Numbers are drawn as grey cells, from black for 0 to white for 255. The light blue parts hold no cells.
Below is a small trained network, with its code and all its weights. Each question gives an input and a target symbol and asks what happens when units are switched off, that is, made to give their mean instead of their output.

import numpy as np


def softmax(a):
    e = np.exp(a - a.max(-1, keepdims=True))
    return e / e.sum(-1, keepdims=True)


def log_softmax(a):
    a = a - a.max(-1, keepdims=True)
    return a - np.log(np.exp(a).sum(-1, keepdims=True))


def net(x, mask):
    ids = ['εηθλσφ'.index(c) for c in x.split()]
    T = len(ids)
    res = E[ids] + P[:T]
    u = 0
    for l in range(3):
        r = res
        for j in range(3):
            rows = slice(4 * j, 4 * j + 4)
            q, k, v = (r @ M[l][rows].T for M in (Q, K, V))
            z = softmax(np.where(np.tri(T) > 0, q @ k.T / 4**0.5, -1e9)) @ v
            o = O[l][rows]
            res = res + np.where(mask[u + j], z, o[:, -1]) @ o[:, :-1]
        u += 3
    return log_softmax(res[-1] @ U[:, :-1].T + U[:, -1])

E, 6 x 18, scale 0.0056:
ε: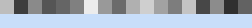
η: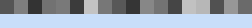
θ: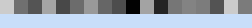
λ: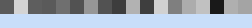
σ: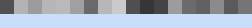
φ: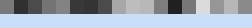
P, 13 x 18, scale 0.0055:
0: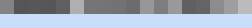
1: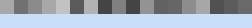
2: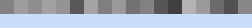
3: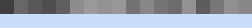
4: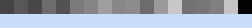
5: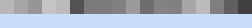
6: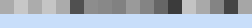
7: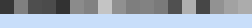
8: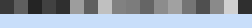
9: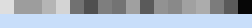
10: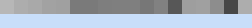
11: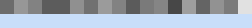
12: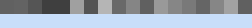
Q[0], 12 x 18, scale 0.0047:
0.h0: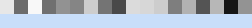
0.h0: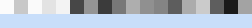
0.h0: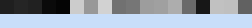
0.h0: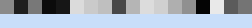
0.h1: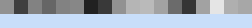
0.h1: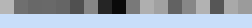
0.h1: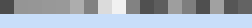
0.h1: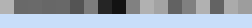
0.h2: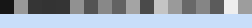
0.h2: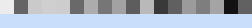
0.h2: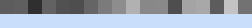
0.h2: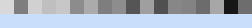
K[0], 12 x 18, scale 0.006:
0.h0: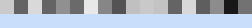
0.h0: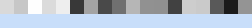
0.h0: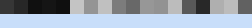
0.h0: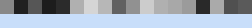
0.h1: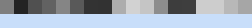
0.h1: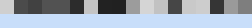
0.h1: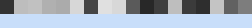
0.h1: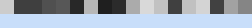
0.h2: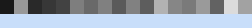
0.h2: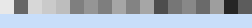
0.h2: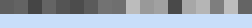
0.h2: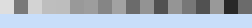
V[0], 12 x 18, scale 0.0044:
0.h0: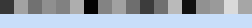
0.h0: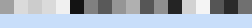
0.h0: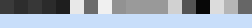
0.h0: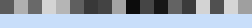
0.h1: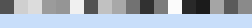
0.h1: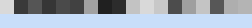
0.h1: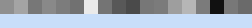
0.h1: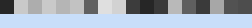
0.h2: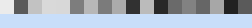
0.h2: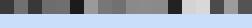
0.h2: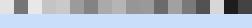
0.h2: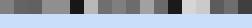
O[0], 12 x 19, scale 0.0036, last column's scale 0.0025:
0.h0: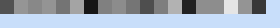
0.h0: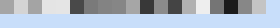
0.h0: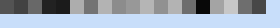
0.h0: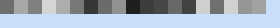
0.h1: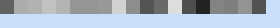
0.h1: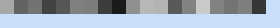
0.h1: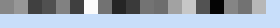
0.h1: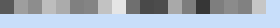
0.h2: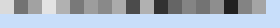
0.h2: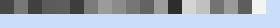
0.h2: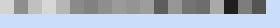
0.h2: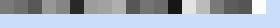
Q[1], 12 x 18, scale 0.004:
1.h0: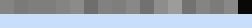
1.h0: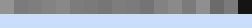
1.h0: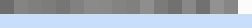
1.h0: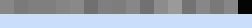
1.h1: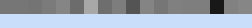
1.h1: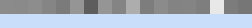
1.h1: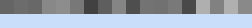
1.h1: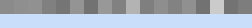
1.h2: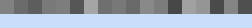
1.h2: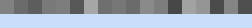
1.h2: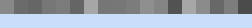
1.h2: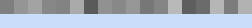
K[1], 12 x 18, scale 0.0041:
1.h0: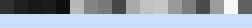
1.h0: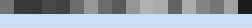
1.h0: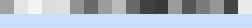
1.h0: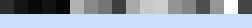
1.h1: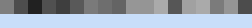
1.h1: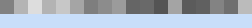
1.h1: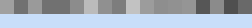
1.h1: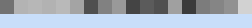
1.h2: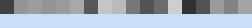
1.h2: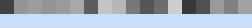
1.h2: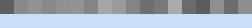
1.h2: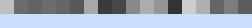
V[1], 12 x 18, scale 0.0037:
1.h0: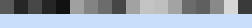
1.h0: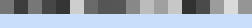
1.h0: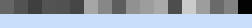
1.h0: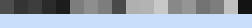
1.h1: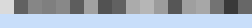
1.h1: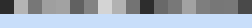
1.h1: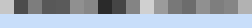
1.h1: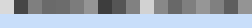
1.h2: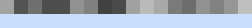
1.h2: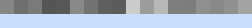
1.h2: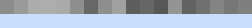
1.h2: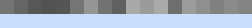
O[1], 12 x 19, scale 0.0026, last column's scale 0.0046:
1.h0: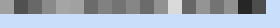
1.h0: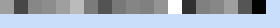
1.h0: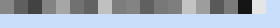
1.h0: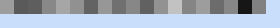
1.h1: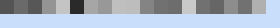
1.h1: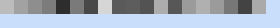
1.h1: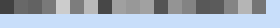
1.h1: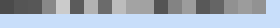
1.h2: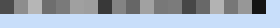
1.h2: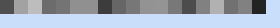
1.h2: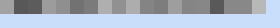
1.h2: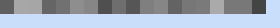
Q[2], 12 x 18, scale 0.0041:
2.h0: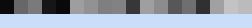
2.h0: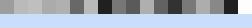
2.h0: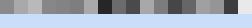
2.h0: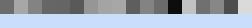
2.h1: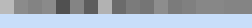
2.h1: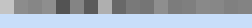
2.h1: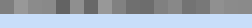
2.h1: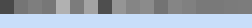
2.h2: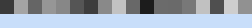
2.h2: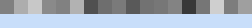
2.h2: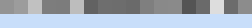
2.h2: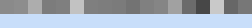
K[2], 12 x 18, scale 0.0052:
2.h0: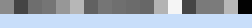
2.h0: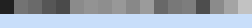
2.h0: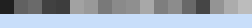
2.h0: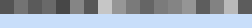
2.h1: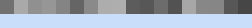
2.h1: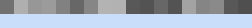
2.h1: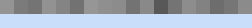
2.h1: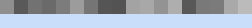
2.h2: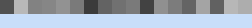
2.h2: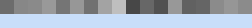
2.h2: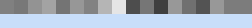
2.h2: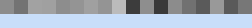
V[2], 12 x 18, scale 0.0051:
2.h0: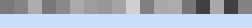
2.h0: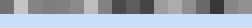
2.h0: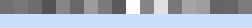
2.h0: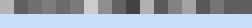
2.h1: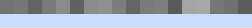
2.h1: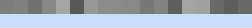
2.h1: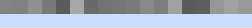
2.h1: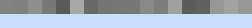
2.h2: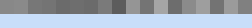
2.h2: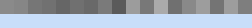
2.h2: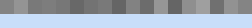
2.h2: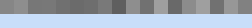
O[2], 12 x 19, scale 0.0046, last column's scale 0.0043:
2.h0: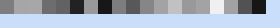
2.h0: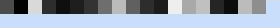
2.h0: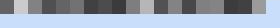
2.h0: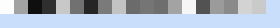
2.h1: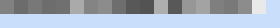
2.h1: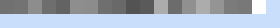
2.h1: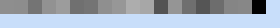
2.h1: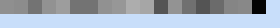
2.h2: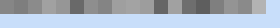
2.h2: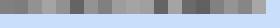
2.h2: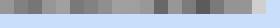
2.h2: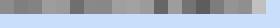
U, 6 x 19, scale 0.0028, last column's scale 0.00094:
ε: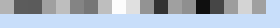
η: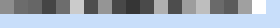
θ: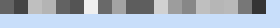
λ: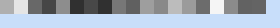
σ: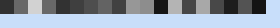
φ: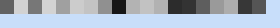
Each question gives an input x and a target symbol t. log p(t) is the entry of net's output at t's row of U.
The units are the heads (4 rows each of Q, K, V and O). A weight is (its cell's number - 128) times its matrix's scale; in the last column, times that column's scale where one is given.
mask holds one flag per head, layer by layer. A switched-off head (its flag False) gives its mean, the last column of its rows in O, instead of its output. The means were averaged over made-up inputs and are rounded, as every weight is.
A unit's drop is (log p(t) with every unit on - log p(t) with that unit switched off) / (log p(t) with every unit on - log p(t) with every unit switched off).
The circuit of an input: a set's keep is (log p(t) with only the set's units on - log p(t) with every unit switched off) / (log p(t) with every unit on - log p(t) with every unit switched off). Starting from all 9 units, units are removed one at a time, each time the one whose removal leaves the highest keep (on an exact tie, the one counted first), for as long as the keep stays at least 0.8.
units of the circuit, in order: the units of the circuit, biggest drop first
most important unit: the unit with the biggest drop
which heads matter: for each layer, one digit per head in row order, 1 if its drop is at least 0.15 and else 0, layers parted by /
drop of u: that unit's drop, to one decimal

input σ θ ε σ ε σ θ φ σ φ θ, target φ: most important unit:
2.h0
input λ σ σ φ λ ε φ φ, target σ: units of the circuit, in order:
[1.h0 2.h0 0.h2]
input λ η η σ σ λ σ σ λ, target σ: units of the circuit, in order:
[2.h0 1.h0 0.h0 0.h2]
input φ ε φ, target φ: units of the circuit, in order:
[2.h0 0.h1 1.h2]
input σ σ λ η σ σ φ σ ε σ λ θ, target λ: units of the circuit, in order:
[1.h0 0.h0 2.h0]
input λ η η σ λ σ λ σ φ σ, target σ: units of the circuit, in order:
[2.h0 1.h0 0.h0]
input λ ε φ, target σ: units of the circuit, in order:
[1.h2 2.h0 0.h2 0.h1]
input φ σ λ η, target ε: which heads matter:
110 / 111 / 001
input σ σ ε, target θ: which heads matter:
111 / 110 / 100
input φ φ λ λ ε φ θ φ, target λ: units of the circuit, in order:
[0.h0 2.h0 1.h0]
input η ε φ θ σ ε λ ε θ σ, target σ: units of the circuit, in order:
[1.h0 2.h0 0.h0]
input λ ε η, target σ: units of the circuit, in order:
[1.h2 2.h0 0.h2 0.h1]
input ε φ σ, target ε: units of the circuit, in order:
[0.h1 1.h1]
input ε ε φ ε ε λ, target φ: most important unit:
1.h0
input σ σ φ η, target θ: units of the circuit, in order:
[2.h0 0.h0 1.h0 0.h1]
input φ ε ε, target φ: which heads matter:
111 / 001 / 100
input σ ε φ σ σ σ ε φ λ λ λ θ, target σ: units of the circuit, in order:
[2.h0 0.h2 1.h0]
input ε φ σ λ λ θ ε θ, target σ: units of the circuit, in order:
[1.h0 2.h0 0.h2]
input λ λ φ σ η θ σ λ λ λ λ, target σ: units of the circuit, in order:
[2.h0 0.h2 0.h0]
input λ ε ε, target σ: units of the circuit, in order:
[1.h2 2.h0 0.h2 0.h1]
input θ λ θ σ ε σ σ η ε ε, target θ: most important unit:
1.h0
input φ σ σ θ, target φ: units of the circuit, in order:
[1.h0 2.h0 0.h0 0.h1]
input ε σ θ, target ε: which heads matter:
110 / 111 / 010
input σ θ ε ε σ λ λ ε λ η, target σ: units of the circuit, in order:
[2.h0 0.h0 1.h0]
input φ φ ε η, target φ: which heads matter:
110 / 001 / 100
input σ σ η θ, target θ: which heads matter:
111 / 100 / 100
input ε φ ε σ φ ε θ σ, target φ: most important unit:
2.h0
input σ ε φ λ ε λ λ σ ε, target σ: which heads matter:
100 / 100 / 100
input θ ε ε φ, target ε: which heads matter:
101 / 110 / 110
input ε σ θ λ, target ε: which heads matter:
111 / 011 / 011
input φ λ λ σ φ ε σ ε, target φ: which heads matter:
110 / 100 / 100
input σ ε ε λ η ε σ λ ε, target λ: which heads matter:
100 / 100 / 100
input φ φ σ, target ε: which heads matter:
110 / 110 / 010
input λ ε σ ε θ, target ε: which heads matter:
011 / 011 / 001
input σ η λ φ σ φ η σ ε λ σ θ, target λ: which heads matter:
100 / 100 / 101
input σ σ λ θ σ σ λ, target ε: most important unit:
2.h2
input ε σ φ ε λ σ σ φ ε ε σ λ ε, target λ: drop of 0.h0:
0.6
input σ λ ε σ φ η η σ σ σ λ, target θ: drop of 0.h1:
0.5
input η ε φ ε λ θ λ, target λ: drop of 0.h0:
1.0
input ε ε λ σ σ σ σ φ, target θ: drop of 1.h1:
0.1
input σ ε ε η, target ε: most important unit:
1.h1
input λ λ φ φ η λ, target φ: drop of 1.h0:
0.6
